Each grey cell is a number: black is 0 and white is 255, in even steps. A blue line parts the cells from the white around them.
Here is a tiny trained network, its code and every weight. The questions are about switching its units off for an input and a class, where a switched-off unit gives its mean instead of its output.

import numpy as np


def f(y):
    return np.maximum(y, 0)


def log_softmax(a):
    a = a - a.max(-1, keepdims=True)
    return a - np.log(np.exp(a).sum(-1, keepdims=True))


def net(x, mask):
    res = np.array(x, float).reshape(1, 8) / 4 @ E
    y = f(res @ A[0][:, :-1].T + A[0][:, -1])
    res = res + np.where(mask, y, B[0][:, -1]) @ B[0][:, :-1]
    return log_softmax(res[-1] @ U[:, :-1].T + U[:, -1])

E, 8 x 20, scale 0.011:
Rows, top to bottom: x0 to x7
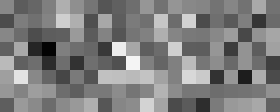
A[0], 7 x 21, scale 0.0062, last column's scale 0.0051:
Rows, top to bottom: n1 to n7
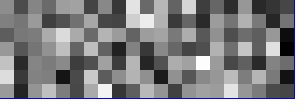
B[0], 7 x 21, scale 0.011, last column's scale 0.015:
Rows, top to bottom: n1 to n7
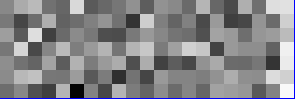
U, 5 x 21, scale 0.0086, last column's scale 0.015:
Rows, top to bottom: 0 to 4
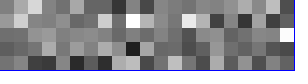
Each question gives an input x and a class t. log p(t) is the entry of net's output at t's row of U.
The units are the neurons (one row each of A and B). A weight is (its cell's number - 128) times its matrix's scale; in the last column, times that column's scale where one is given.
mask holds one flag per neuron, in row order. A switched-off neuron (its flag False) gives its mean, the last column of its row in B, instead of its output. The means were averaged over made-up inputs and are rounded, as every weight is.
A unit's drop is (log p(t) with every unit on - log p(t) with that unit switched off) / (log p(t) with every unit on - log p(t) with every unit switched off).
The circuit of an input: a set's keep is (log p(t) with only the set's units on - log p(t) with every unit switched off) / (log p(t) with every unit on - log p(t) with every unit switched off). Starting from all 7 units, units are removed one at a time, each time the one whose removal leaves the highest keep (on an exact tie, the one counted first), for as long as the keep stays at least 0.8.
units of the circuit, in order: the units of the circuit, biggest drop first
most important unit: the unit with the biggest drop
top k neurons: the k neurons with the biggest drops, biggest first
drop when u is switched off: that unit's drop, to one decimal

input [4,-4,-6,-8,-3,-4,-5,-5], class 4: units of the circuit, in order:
n7
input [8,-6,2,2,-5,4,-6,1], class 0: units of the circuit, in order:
n5; n6
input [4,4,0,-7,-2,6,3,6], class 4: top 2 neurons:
n7; n4
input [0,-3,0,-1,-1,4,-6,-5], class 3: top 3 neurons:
n4; n5; n1
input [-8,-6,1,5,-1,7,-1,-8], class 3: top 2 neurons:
n4; n5
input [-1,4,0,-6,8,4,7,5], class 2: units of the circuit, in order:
n2; n1
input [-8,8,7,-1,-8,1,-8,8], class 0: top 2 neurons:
n3; n5
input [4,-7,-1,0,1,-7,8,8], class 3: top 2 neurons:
n2; n1
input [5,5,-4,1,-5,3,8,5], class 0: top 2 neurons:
n5; n4
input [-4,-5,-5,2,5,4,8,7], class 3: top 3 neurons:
n2; n4; n1
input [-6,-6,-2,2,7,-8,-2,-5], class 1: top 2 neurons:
n4; n1
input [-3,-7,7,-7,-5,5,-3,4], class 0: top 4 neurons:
n4; n6; n5; n2
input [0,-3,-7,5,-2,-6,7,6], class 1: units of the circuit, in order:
n4; n7
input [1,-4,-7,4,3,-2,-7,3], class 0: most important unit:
n6
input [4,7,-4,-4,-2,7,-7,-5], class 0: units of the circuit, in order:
n4; n1
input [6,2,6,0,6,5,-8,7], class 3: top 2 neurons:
n2; n4
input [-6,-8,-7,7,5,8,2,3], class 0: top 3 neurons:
n6; n4; n7
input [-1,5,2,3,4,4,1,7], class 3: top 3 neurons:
n2; n4; n6
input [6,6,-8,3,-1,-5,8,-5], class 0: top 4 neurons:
n1; n3; n2; n7
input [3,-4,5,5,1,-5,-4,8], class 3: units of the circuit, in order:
n2
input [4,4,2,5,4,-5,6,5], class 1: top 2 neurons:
n4; n7
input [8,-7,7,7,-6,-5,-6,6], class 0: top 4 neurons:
n7; n6; n5; n2
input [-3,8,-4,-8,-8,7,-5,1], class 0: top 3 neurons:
n3; n4; n5
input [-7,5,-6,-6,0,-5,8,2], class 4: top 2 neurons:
n7; n6
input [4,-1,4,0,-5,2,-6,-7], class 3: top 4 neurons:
n4; n1; n6; n5
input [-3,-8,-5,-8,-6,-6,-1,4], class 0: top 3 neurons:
n6; n5; n2
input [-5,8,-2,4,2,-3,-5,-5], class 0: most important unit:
n1
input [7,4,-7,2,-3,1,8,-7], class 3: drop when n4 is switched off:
0.1
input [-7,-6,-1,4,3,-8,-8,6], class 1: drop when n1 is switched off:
0.1
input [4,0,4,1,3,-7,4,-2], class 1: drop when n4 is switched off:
0.7
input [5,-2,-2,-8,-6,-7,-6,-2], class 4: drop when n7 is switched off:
1.0
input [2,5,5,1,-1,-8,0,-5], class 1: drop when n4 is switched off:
1.1
